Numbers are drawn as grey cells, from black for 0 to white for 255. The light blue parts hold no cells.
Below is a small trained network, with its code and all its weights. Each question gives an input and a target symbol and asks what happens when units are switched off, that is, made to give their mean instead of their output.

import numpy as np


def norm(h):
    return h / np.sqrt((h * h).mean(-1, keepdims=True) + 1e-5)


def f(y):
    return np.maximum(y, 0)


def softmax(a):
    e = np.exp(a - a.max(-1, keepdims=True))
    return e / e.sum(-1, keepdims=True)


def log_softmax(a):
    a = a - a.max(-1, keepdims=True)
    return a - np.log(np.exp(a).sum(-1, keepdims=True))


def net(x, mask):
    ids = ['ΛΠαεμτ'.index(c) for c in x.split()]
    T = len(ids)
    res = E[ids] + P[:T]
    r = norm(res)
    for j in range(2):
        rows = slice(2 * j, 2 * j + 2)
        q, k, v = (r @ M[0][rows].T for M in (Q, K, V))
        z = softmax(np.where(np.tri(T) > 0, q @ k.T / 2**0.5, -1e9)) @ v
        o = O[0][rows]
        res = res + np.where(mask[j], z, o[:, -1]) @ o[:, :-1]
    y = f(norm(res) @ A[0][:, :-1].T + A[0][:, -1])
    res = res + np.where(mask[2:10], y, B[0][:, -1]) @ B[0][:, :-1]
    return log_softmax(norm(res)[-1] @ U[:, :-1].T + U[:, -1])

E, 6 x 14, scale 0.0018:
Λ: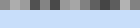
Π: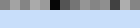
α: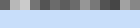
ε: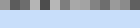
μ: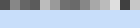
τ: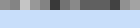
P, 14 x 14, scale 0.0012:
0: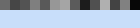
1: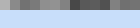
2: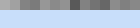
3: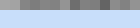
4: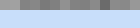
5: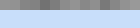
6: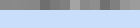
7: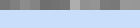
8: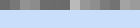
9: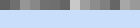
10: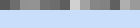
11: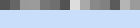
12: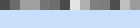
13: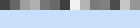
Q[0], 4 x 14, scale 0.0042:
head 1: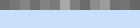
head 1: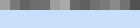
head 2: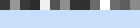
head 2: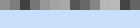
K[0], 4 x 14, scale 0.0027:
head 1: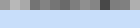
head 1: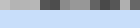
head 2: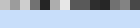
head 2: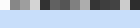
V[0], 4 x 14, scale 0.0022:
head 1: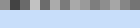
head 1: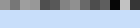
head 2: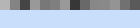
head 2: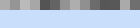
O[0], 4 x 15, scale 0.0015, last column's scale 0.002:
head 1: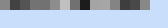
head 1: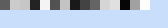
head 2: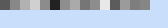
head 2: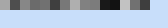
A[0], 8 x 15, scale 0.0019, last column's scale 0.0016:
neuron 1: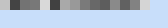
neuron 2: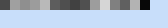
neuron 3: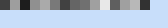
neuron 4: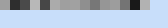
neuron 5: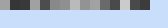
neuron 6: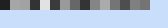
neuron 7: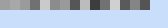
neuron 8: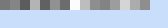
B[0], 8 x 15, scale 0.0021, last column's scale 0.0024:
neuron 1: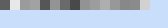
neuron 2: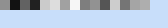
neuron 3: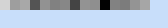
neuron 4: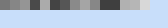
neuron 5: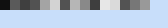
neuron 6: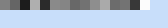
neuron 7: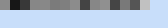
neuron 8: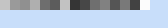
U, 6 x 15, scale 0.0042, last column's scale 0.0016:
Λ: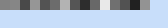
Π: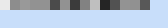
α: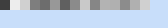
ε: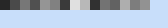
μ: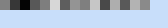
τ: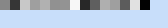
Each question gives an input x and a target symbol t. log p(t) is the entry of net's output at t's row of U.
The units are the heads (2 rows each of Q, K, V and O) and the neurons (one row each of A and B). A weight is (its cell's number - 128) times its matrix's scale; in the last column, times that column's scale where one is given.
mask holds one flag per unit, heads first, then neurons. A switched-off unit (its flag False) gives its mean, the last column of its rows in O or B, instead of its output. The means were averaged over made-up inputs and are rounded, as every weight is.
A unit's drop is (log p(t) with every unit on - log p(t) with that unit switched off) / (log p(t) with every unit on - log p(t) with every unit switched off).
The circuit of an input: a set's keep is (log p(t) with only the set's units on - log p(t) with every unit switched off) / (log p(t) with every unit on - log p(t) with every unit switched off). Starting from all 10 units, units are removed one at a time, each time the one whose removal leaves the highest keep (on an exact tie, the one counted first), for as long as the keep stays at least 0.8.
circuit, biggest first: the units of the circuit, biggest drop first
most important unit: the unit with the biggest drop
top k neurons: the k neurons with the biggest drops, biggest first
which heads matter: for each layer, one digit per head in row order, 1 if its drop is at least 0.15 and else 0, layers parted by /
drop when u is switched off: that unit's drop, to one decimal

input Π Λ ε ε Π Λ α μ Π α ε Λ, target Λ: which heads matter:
01
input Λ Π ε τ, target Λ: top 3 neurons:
[neuron 6; neuron 4; neuron 3]
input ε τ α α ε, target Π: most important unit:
head 1
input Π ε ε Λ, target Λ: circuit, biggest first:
[head 1; neuron 6]
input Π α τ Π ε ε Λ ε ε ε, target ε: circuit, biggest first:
[neuron 5; neuron 4]
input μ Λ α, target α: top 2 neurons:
[neuron 6; neuron 8]
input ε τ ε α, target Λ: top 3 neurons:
[neuron 6; neuron 4; neuron 3]
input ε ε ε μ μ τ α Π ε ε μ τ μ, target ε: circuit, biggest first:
[head 2; head 1]
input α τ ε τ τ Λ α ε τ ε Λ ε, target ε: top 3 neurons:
[neuron 5; neuron 4; neuron 6]
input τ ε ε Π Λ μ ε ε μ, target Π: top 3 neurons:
[neuron 8; neuron 3; neuron 6]
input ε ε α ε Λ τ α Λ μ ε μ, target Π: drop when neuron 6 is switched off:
0.1
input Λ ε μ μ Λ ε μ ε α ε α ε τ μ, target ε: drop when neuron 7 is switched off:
0.1
